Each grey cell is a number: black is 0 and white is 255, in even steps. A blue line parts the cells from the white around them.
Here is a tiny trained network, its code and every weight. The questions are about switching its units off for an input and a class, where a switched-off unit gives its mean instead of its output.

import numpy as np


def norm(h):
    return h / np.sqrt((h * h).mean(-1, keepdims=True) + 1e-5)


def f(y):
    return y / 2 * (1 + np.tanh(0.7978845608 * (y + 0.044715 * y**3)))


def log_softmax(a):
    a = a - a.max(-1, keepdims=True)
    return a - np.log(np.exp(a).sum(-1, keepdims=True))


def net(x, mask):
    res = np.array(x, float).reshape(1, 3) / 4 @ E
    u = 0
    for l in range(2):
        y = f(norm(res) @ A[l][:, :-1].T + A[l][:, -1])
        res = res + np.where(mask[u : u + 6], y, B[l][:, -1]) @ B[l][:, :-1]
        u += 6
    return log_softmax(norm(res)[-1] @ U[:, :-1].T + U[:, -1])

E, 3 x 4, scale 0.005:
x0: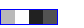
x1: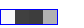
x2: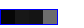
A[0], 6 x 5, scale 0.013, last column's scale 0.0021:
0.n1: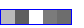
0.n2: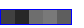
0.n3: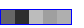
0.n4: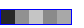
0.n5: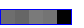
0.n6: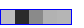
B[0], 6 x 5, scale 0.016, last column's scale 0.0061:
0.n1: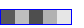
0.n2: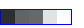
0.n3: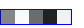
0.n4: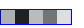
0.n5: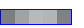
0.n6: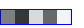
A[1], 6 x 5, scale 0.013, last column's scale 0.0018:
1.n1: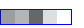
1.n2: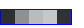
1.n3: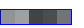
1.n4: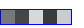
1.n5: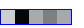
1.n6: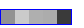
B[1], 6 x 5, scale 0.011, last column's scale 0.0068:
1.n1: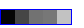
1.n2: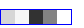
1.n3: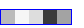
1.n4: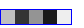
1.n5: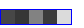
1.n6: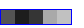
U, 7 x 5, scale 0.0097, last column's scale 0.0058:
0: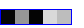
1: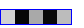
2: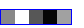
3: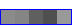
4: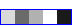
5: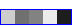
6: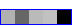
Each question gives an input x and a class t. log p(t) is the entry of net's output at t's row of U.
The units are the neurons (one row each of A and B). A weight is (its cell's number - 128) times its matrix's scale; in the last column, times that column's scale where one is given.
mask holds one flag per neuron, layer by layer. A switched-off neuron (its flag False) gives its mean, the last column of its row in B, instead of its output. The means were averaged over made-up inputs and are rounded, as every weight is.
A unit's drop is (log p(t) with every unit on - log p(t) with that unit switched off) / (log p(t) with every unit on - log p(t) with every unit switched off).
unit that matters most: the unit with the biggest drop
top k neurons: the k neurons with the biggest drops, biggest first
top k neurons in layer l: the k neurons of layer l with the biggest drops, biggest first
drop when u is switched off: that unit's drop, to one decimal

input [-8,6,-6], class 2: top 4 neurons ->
[0.n1; 0.n4; 0.n2; 0.n3]
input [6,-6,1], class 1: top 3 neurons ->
[0.n2; 0.n1; 0.n3]
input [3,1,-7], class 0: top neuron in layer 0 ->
[0.n3]
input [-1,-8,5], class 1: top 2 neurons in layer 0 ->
[0.n4; 0.n1]
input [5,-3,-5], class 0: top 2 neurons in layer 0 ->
[0.n6; 0.n3]
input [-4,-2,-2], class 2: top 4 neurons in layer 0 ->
[0.n1; 0.n3; 0.n2; 0.n4]
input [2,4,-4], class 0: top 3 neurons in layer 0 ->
[0.n4; 0.n3; 0.n1]
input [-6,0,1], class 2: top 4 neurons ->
[0.n3; 0.n2; 0.n6; 0.n4]
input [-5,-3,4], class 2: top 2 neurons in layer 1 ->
[1.n2; 1.n6]
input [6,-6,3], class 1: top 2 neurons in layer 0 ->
[0.n2; 0.n1]
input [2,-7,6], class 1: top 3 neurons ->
[0.n4; 0.n1; 0.n3]
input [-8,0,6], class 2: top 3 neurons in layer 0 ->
[0.n3; 0.n2; 0.n1]
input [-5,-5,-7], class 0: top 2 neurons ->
[0.n1; 0.n6]
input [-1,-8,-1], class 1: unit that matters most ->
0.n4
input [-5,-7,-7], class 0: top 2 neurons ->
[0.n6; 0.n1]
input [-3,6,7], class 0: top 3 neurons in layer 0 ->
[0.n2; 0.n4; 0.n3]
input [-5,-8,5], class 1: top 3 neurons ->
[0.n4; 0.n1; 1.n4]
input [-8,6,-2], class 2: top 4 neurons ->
[0.n3; 0.n1; 0.n4; 0.n6]
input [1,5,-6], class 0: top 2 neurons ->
[0.n1; 0.n4]
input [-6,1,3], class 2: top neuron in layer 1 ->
[1.n2]
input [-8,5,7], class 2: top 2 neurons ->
[0.n3; 1.n6]
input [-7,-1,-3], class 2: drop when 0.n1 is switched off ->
0.7
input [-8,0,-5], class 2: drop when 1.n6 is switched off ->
0.0
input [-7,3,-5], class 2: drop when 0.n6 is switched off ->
0.1
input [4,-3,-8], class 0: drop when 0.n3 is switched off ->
0.3
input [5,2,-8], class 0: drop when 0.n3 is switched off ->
0.4
